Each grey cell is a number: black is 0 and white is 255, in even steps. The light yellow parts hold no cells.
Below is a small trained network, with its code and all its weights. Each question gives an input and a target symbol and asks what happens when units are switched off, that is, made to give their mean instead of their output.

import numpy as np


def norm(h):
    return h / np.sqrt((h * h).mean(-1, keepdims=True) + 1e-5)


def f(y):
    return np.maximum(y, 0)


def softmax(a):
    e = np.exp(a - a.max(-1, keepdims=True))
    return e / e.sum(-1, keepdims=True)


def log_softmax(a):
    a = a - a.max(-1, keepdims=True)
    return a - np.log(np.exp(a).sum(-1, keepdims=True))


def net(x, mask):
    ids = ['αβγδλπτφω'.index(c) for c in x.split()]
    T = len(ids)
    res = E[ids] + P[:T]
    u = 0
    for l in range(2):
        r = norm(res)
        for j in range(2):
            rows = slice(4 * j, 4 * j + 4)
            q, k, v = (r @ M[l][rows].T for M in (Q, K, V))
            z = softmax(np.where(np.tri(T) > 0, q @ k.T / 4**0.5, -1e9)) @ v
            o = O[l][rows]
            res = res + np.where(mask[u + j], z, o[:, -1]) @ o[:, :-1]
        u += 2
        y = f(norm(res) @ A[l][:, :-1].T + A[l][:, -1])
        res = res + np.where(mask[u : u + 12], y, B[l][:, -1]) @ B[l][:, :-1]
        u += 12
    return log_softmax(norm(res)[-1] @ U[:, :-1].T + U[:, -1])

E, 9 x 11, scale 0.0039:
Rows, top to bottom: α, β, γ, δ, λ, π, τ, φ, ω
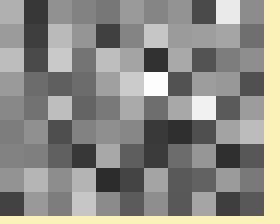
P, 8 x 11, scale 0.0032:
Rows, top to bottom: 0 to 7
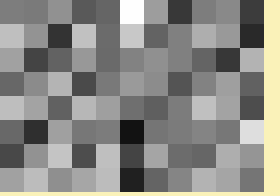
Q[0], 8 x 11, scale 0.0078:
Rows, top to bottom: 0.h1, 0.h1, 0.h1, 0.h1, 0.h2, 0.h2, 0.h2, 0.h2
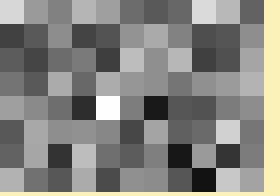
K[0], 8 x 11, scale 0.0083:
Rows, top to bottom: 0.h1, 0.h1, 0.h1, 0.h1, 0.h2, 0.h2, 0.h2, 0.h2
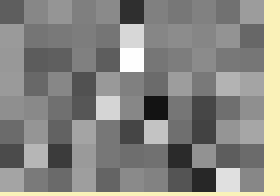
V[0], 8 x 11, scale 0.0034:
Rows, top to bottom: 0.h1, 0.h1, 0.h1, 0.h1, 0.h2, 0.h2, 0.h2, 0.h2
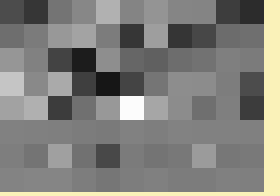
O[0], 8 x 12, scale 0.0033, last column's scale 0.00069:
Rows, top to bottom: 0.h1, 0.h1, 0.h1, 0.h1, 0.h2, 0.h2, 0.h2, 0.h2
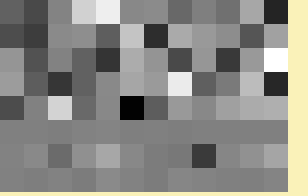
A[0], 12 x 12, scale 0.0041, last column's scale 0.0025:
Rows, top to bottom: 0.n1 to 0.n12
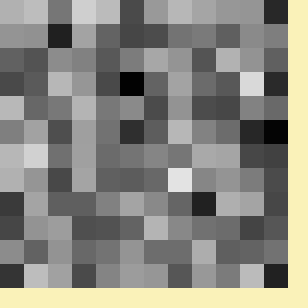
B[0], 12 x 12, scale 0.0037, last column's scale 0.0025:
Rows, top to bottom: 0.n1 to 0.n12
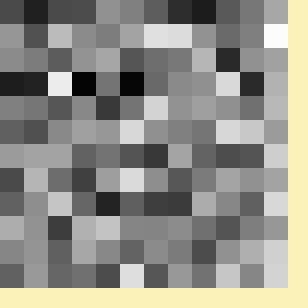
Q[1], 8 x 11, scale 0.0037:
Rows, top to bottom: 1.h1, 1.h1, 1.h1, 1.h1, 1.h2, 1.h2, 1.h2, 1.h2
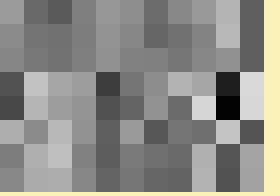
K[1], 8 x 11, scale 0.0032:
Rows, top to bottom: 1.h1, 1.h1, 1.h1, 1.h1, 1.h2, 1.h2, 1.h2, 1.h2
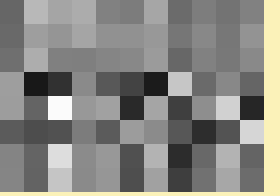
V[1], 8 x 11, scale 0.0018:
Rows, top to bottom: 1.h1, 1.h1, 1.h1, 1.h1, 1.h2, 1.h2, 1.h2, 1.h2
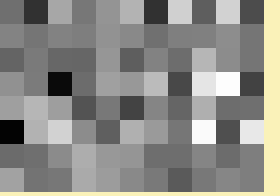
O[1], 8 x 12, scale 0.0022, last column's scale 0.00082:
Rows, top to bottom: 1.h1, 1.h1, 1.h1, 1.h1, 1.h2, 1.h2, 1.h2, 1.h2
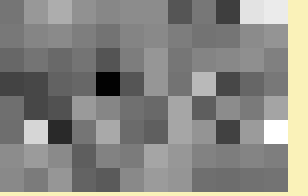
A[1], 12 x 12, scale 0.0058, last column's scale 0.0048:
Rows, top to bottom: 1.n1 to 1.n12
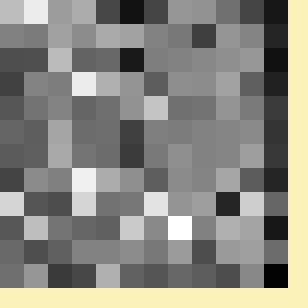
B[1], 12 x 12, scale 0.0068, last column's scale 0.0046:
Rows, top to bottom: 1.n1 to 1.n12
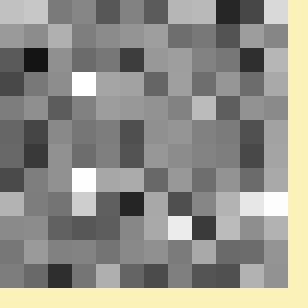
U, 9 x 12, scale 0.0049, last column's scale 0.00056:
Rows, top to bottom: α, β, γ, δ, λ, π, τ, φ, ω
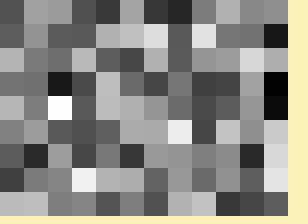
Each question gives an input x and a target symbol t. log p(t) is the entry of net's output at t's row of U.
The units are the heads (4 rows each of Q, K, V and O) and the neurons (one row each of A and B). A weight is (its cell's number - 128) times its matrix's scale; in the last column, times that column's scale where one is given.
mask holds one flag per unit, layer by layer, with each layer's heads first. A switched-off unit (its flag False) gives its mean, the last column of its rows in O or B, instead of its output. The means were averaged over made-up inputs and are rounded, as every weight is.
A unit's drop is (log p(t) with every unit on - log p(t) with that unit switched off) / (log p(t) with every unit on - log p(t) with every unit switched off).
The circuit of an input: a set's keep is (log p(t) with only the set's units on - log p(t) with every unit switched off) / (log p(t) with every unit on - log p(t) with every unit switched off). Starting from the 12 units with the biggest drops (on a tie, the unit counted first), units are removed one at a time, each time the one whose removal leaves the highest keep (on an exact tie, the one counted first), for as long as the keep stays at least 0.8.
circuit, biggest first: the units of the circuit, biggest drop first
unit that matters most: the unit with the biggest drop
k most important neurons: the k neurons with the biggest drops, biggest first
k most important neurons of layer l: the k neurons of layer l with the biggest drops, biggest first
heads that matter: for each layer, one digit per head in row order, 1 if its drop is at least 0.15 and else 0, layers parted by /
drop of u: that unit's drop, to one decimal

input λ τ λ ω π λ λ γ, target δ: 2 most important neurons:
(0.n1; 1.n12)
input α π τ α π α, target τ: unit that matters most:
0.n4
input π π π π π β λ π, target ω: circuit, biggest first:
(0.h1; 1.n1)
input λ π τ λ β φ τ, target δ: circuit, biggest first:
(0.h2; 1.n12)
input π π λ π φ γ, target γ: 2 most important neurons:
(1.n9; 0.n5)
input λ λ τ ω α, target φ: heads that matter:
10 / 00
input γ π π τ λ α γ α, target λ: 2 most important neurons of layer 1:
(1.n9; 1.n2)
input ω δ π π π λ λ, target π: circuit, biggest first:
(1.n10; 0.n12)
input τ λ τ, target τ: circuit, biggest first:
(0.h2; 0.n4)
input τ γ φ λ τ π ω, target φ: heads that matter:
01 / 00
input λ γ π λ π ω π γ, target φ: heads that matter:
10 / 00
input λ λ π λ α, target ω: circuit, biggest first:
(0.h1; 1.n1; 0.n7)
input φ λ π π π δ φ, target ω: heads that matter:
01 / 00
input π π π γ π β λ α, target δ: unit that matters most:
0.n1
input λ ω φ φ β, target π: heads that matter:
10 / 00
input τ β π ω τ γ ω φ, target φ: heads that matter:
11 / 00
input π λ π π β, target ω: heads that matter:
00 / 00
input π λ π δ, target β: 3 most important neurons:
(1.n9; 1.n5; 1.n1)
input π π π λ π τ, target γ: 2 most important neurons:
(1.n9; 0.n2)
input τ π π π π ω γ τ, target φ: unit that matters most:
0.h1
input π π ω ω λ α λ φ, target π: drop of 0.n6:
0.1
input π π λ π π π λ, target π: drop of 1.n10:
0.2
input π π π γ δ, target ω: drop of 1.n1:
0.1
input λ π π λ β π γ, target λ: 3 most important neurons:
(1.n9; 1.n1; 1.n2)
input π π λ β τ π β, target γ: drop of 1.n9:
0.1
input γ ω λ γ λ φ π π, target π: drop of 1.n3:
0.0
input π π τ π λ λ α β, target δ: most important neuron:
(0.n1)
